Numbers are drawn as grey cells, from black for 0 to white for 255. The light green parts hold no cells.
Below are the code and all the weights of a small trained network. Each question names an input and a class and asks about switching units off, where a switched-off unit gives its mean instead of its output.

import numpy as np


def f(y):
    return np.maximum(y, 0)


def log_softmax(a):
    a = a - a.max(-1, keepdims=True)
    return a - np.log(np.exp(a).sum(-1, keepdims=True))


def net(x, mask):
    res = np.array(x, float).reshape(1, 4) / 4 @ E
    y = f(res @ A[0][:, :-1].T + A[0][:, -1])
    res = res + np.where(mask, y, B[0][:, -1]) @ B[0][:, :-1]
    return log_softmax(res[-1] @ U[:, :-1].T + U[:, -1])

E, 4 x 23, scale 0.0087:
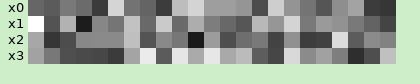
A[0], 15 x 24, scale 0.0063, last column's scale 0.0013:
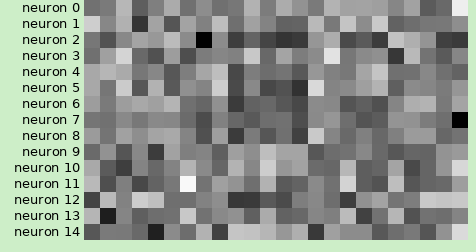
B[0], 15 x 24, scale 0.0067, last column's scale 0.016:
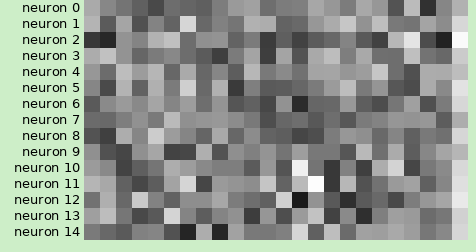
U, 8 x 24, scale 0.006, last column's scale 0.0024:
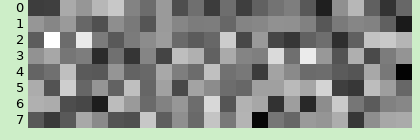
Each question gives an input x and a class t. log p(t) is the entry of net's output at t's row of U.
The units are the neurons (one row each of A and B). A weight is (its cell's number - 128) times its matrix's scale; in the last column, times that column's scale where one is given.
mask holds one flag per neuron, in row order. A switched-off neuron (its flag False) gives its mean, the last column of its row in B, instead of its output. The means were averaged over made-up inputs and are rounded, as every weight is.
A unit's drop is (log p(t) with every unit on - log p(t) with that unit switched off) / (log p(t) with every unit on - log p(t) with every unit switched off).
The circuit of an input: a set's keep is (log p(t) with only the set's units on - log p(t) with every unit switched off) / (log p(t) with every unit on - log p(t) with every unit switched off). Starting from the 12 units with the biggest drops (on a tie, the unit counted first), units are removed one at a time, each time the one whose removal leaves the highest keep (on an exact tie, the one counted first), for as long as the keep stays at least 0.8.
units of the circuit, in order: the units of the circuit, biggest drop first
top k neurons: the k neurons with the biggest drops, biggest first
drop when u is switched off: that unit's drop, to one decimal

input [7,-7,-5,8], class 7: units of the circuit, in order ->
neuron 9
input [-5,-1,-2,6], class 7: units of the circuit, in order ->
neuron 11; neuron 5; neuron 3
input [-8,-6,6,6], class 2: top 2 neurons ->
neuron 12; neuron 1
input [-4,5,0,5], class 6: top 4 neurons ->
neuron 11; neuron 13; neuron 10; neuron 8
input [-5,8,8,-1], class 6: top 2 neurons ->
neuron 11; neuron 13
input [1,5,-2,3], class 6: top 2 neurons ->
neuron 11; neuron 8
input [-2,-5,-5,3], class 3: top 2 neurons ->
neuron 10; neuron 14
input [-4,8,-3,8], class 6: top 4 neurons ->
neuron 11; neuron 13; neuron 10; neuron 8
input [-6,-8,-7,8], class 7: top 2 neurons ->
neuron 14; neuron 9
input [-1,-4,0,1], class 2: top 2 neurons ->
neuron 2; neuron 10
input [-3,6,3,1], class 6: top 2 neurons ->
neuron 11; neuron 13
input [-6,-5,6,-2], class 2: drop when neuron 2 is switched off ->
-0.1
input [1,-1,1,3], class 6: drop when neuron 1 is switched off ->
-0.1
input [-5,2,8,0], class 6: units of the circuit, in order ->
neuron 11
